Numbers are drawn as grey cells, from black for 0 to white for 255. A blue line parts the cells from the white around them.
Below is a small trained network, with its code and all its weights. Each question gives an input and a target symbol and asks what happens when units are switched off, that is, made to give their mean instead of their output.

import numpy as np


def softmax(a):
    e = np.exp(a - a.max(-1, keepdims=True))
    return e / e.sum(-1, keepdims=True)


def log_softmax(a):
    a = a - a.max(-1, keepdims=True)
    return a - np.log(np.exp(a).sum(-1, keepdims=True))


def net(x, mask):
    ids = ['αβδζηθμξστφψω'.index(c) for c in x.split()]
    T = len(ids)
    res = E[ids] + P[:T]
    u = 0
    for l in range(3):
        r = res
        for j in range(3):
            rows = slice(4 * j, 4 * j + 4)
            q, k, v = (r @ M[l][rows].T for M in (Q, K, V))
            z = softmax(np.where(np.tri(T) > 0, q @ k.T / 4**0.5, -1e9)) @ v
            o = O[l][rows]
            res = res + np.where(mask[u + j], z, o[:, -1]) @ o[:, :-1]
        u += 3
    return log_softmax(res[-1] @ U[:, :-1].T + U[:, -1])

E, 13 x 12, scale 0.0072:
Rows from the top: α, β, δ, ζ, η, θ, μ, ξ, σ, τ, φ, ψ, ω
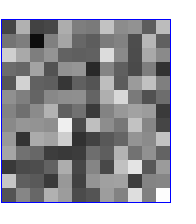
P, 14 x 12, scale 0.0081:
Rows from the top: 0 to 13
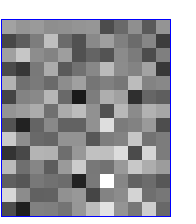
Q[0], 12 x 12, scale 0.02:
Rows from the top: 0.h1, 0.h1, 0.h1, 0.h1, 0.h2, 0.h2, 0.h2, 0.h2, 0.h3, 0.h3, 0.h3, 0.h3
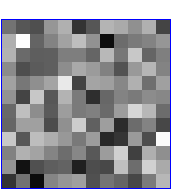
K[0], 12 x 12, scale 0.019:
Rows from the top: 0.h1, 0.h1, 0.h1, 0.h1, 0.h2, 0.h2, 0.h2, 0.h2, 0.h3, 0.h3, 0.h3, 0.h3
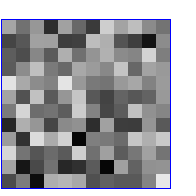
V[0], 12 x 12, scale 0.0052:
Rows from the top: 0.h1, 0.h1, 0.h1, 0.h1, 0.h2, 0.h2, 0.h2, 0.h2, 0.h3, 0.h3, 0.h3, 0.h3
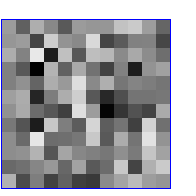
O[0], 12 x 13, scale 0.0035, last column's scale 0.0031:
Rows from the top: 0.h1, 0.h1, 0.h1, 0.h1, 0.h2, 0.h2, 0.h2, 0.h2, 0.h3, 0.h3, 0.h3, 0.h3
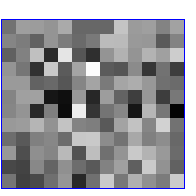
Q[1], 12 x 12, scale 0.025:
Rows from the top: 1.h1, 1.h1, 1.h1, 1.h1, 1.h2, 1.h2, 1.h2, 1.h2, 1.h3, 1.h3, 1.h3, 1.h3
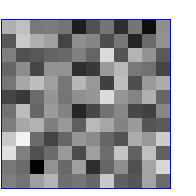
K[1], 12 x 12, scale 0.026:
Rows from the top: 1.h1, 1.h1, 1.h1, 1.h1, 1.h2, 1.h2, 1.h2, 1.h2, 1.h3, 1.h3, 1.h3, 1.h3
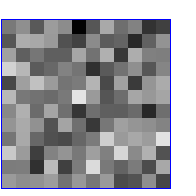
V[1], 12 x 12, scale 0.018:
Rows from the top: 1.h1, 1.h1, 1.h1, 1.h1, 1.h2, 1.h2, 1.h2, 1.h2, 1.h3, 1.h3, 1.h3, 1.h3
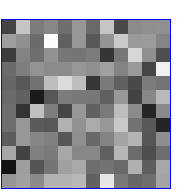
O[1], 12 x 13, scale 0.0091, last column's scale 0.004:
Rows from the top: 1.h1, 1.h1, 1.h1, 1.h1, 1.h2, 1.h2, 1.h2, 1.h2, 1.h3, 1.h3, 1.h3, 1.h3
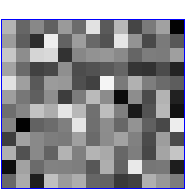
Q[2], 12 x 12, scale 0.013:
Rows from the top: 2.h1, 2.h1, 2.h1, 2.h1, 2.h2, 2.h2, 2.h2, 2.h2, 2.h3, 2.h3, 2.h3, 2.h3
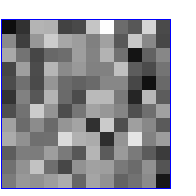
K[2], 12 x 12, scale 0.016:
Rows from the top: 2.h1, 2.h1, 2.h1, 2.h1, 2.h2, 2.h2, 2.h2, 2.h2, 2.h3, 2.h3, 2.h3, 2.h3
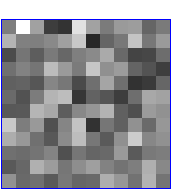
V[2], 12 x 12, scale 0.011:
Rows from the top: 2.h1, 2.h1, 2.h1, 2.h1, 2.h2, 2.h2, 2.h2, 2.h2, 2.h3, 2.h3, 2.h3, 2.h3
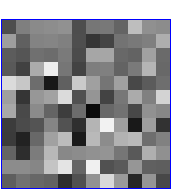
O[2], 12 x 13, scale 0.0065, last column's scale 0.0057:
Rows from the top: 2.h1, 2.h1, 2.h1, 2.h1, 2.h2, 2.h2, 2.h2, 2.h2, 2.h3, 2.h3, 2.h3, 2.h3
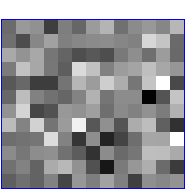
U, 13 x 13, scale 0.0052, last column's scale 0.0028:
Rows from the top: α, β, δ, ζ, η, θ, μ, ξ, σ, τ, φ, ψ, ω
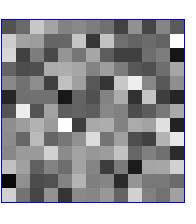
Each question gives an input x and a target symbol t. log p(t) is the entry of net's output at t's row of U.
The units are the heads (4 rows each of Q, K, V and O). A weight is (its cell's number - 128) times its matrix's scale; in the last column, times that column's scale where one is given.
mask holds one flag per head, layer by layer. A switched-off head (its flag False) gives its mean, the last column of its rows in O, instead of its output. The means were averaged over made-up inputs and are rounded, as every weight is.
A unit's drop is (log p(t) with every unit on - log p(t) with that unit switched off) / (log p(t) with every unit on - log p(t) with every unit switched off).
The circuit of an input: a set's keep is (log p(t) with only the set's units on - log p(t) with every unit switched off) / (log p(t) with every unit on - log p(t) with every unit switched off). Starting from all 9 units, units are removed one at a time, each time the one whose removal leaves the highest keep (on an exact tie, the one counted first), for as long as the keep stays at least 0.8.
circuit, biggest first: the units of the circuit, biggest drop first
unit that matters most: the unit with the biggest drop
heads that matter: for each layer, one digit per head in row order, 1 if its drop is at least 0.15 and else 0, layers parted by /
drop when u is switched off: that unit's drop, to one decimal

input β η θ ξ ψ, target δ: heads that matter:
000 / 111 / 100
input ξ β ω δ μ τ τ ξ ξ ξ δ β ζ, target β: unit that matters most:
1.h1
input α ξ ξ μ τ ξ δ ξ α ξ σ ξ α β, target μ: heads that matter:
000 / 010 / 010
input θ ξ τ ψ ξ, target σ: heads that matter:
001 / 001 / 000
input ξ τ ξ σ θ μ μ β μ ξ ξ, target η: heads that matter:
100 / 010 / 000
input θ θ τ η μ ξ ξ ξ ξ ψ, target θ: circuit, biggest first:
[1.h2, 2.h3]
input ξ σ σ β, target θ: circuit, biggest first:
[1.h2, 2.h3]
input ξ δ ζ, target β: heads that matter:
010 / 010 / 001
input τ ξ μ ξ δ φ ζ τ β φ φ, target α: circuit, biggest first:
[1.h3, 2.h2, 1.h2]
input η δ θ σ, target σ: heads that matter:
010 / 111 / 000
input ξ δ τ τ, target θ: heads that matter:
001 / 010 / 001
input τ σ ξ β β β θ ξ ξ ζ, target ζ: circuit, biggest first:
[1.h1, 1.h2, 2.h1]
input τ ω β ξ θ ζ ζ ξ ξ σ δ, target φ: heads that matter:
000 / 001 / 000
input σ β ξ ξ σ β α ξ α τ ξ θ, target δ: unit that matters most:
1.h1
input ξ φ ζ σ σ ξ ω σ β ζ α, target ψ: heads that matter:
000 / 011 / 000
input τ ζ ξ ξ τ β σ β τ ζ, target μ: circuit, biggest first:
[1.h2, 2.h2]
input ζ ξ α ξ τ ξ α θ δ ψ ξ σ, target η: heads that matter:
000 / 110 / 000
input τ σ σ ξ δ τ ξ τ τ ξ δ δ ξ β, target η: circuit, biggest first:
[1.h1, 1.h2, 2.h2]
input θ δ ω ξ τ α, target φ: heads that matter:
000 / 100 / 001
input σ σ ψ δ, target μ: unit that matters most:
1.h2
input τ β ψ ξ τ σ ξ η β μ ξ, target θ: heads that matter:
100 / 111 / 000
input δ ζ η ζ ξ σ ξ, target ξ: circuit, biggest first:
[0.h1, 1.h2]
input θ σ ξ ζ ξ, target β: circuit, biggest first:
[0.h1, 1.h2, 1.h1]
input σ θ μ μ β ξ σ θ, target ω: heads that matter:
000 / 010 / 000
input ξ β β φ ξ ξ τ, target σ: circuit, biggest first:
[0.h3, 1.h2, 1.h3]
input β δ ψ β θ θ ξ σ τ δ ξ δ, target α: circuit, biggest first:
[1.h2, 0.h2, 2.h2, 1.h1]
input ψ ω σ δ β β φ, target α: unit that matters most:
1.h3
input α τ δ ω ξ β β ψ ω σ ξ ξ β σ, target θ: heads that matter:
000 / 110 / 001
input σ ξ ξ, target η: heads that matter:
000 / 010 / 000
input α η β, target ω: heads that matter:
100 / 010 / 000
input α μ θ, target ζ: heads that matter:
000 / 110 / 100
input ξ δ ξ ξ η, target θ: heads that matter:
000 / 011 / 000
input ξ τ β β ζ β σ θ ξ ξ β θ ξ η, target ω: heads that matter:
010 / 010 / 000
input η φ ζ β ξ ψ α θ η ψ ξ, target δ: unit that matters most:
0.h1
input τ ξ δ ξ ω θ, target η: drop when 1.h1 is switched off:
0.6
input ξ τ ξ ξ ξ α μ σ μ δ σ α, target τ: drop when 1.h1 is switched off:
1.0
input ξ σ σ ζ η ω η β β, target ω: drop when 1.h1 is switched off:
0.0
